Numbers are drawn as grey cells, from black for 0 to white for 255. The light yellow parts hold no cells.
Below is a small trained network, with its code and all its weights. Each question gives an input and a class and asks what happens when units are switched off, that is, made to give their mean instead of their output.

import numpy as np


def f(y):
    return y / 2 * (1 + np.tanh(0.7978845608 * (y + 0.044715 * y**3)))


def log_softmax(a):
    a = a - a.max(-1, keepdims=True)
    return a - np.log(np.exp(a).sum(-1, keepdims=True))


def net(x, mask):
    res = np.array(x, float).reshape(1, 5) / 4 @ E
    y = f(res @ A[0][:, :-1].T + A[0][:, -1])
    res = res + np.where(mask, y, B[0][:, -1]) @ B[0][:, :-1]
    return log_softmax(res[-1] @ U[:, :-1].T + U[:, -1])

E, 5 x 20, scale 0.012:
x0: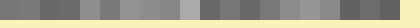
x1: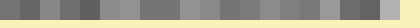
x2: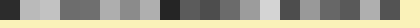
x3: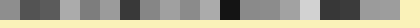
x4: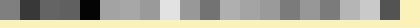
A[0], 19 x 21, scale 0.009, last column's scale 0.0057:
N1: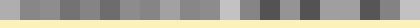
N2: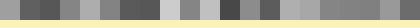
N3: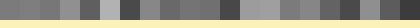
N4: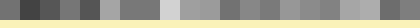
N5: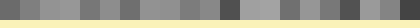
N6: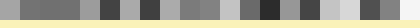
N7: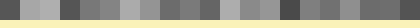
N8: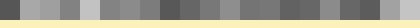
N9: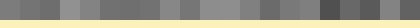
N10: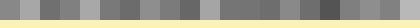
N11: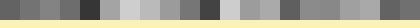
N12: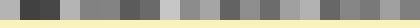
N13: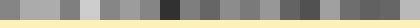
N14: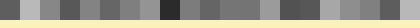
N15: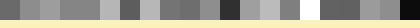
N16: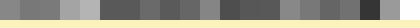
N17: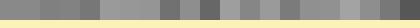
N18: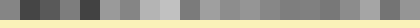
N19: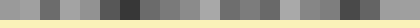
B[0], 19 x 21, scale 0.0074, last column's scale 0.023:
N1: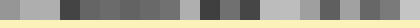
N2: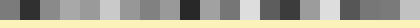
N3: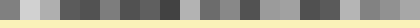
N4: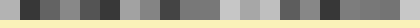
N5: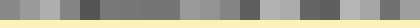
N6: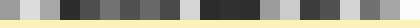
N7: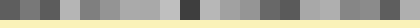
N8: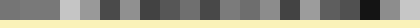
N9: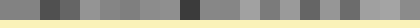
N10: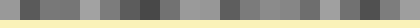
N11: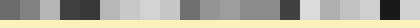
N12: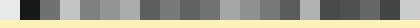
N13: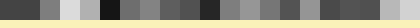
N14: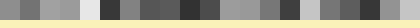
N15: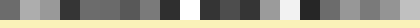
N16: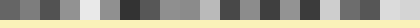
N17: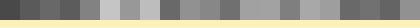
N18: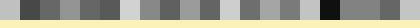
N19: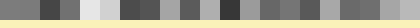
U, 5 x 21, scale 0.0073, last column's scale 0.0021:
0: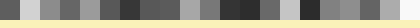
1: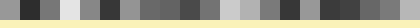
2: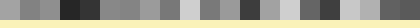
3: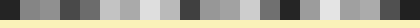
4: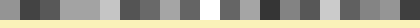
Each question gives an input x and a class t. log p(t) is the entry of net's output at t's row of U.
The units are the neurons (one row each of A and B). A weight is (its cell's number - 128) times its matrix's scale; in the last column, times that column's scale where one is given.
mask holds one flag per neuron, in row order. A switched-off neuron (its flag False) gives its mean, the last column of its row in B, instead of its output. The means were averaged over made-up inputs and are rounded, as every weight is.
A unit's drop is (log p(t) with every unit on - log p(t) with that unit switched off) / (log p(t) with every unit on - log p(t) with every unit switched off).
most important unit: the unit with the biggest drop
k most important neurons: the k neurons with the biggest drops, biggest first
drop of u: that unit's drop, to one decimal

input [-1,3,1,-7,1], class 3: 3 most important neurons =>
N11, N7, N15
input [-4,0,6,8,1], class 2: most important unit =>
N16
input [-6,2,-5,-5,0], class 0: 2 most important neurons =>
N11, N18
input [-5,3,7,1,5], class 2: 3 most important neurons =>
N15, N2, N3
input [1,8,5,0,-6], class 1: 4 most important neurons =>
N6, N13, N14, N8
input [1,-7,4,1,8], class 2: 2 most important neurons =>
N18, N2
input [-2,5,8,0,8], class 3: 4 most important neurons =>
N11, N6, N7, N1
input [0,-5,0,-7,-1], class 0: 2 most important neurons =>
N6, N12
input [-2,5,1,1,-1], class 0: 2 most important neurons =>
N2, N12
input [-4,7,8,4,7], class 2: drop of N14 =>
0.0
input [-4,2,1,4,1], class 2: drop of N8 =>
0.1
